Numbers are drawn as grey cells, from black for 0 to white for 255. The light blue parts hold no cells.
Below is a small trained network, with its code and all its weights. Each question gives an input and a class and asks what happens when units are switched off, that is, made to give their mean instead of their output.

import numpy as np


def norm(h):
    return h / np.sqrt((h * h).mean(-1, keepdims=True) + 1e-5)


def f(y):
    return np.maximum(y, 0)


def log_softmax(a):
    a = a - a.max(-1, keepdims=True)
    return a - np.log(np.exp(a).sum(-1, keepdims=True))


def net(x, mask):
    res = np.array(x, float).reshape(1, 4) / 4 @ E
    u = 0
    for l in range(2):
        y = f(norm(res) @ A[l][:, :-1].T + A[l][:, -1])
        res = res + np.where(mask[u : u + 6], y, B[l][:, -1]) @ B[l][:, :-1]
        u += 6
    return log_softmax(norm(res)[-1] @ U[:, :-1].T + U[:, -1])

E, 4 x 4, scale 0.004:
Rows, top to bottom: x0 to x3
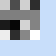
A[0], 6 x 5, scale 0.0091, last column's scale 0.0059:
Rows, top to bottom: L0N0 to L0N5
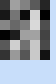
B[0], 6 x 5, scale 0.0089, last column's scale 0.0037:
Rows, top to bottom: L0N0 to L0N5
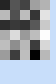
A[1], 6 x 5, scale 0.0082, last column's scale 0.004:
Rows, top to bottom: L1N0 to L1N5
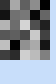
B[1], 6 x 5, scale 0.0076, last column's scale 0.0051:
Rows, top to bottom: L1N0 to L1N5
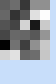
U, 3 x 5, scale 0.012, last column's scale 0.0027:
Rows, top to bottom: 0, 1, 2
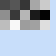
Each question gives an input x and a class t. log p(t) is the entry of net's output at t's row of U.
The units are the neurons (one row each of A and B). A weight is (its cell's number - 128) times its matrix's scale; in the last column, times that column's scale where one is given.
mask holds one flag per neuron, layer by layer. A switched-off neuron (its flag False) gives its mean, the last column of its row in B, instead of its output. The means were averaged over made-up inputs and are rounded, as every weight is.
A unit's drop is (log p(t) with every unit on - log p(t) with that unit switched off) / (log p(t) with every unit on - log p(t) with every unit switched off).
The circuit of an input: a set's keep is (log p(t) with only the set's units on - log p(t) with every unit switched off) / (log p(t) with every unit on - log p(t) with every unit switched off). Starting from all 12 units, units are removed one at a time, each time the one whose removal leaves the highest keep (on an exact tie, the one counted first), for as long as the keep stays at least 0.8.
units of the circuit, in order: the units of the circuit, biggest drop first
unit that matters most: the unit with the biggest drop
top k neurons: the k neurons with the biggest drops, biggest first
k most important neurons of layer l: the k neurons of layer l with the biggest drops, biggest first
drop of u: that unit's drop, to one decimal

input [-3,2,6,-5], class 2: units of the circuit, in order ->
[L0N3]
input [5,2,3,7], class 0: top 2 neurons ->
[L1N4 L0N1]
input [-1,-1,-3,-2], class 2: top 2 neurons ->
[L0N2 L0N5]
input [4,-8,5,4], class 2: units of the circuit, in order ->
[L0N3 L1N5 L0N1]
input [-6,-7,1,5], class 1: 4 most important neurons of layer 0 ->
[L0N1 L0N5 L0N4 L0N0]
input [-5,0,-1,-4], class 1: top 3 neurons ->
[L0N1 L0N4 L0N5]
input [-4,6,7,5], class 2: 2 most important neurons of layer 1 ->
[L1N5 L1N1]
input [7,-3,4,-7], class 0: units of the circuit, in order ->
[L1N1 L0N1]
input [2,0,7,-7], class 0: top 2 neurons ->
[L0N0 L1N1]
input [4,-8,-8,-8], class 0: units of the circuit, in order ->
[L0N3 L1N1]
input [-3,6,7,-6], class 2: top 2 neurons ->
[L0N3 L0N2]
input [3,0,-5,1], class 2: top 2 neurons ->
[L0N1 L0N5]
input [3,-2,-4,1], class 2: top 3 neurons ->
[L0N1 L0N5 L0N4]
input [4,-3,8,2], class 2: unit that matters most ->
L0N3
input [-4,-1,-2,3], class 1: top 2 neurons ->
[L0N4 L0N1]
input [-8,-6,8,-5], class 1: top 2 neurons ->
[L0N5 L0N1]
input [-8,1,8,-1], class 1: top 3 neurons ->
[L0N1 L0N5 L1N2]
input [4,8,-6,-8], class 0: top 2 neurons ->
[L0N3 L1N1]
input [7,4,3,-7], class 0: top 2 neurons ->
[L1N1 L0N1]
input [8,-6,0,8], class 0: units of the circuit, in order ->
[L1N4]
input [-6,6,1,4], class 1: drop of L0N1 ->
0.3
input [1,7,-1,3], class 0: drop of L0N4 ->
0.0
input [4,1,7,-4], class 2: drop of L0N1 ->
0.1
